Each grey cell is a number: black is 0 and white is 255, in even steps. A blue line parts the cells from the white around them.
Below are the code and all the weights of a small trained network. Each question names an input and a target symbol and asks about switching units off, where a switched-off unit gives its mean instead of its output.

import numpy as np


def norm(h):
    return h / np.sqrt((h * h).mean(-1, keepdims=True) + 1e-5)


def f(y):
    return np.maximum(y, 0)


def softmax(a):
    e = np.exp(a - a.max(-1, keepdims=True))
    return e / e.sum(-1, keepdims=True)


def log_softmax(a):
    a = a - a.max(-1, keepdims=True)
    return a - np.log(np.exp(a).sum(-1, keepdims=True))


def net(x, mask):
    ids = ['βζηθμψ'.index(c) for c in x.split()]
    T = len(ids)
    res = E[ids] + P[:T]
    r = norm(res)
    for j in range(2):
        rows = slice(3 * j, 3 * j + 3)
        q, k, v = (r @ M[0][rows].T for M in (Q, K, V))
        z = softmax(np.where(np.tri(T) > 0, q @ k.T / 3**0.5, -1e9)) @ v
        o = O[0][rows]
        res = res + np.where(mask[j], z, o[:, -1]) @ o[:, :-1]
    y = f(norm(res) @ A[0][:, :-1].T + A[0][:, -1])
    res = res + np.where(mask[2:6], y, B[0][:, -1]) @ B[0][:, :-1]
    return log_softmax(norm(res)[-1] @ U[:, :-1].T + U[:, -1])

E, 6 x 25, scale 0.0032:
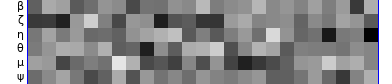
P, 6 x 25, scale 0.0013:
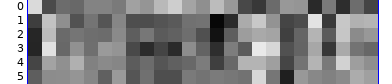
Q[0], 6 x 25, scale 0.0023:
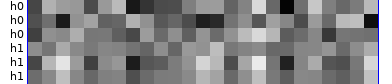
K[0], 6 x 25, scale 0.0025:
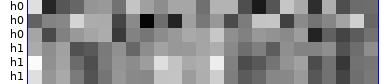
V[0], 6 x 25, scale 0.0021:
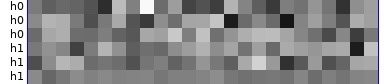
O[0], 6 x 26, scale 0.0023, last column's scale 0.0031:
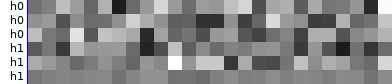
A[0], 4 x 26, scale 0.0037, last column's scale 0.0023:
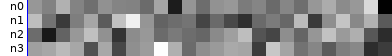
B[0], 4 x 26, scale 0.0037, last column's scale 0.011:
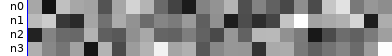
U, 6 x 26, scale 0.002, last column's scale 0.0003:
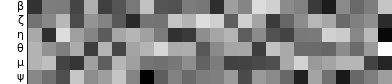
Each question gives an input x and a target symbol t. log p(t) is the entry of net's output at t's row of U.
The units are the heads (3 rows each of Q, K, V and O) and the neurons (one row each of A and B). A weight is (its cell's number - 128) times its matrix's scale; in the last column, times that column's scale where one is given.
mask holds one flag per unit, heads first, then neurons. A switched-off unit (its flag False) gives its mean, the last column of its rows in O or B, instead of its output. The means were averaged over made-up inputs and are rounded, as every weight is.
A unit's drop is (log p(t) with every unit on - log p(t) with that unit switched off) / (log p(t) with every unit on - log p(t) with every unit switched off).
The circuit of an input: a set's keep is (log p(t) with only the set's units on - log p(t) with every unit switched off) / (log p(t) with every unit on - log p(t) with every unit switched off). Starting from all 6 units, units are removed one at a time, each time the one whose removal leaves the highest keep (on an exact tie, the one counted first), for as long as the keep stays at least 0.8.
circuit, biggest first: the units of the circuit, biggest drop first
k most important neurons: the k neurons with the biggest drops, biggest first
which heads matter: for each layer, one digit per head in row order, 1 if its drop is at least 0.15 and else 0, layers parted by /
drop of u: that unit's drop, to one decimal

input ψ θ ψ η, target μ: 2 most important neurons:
n1, n3
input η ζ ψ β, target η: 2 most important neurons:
n0, n3
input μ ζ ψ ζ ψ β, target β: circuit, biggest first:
n3, h1
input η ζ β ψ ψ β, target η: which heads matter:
00
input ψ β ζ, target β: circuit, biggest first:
n2, n3
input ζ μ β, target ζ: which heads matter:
10
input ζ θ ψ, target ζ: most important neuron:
n3
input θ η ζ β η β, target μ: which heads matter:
10
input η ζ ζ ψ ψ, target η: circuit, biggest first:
n0, h1
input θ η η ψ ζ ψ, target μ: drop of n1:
0.2
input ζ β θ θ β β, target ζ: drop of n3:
0.1
